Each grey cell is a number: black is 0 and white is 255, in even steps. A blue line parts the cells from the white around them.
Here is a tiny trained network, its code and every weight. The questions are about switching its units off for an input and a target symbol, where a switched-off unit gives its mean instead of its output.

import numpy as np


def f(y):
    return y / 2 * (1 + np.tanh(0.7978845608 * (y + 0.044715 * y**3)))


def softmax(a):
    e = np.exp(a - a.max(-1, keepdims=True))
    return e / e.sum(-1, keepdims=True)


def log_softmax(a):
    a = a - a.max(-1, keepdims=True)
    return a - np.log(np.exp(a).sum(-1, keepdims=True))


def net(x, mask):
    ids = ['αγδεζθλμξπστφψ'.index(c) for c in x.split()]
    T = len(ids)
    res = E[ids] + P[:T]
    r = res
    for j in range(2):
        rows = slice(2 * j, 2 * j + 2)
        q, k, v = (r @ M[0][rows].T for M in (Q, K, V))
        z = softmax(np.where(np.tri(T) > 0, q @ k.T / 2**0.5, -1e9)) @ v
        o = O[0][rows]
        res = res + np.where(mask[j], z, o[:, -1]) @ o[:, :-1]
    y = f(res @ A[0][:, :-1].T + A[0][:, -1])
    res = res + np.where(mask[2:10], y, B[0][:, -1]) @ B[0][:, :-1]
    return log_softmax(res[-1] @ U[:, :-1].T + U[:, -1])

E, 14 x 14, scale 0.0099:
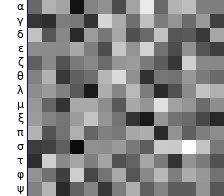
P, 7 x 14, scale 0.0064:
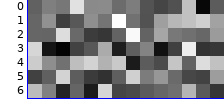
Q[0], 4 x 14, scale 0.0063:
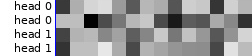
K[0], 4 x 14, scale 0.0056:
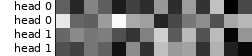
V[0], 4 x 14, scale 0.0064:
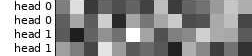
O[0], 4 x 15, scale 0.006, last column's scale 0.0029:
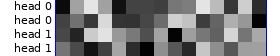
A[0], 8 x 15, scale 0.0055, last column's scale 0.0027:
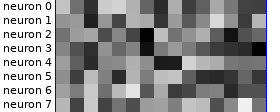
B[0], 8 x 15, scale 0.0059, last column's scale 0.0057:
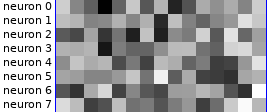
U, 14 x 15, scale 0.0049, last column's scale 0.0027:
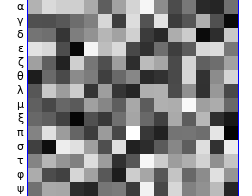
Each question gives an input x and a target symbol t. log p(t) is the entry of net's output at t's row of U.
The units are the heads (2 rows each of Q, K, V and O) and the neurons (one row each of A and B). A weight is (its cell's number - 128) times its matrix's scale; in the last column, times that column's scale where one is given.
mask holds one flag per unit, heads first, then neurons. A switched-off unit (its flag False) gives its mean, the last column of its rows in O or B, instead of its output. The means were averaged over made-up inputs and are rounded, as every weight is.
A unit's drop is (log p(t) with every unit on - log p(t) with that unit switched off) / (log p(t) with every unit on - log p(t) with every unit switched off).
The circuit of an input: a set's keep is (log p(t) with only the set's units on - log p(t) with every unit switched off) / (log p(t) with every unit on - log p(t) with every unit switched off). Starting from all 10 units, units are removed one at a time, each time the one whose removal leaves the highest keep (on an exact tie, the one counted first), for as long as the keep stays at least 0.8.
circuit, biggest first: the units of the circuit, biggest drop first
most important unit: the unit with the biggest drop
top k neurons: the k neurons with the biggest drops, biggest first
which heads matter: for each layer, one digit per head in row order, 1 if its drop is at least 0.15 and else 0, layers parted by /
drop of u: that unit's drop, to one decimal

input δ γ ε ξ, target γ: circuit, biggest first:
(head 1; head 0; neuron 0)
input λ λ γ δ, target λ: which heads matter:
11
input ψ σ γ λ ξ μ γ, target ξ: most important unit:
head 1
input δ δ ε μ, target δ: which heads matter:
10
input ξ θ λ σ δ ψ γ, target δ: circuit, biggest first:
(head 0; neuron 7)
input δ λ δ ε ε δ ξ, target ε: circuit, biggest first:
(neuron 0; neuron 1)
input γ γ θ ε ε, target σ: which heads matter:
01
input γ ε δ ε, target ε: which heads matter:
10
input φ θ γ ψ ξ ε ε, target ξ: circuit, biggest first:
(head 1; neuron 2; neuron 0)
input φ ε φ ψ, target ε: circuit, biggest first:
(neuron 6; neuron 3; neuron 1)
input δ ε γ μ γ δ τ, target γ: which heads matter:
11
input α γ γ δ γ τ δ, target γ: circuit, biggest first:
(head 1; head 0)
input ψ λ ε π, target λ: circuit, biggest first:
(head 0; head 1)
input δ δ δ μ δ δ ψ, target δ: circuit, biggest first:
(head 0; neuron 6)
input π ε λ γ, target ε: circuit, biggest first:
(neuron 1; neuron 6; head 0; neuron 3)
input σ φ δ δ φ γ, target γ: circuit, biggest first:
(neuron 5; head 0; head 1)
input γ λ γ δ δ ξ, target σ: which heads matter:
00
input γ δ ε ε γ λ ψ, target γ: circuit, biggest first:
(head 1; head 0)
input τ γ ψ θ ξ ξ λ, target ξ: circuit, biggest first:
(head 1; neuron 2)
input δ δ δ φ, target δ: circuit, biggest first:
(head 0)
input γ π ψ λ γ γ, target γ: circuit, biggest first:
(neuron 5; head 1; neuron 1)
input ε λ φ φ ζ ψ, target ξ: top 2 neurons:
(neuron 2; neuron 1)
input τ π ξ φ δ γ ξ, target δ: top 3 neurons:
(neuron 6; neuron 0; neuron 7)
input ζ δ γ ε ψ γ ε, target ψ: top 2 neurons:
(neuron 2; neuron 1)
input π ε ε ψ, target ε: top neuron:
(neuron 6)
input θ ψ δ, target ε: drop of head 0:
-0.2
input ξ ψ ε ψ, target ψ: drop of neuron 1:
0.1
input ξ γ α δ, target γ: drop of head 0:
0.3
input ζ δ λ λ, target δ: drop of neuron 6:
0.4
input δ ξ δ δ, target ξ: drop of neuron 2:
0.4
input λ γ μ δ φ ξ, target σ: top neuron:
(neuron 2)
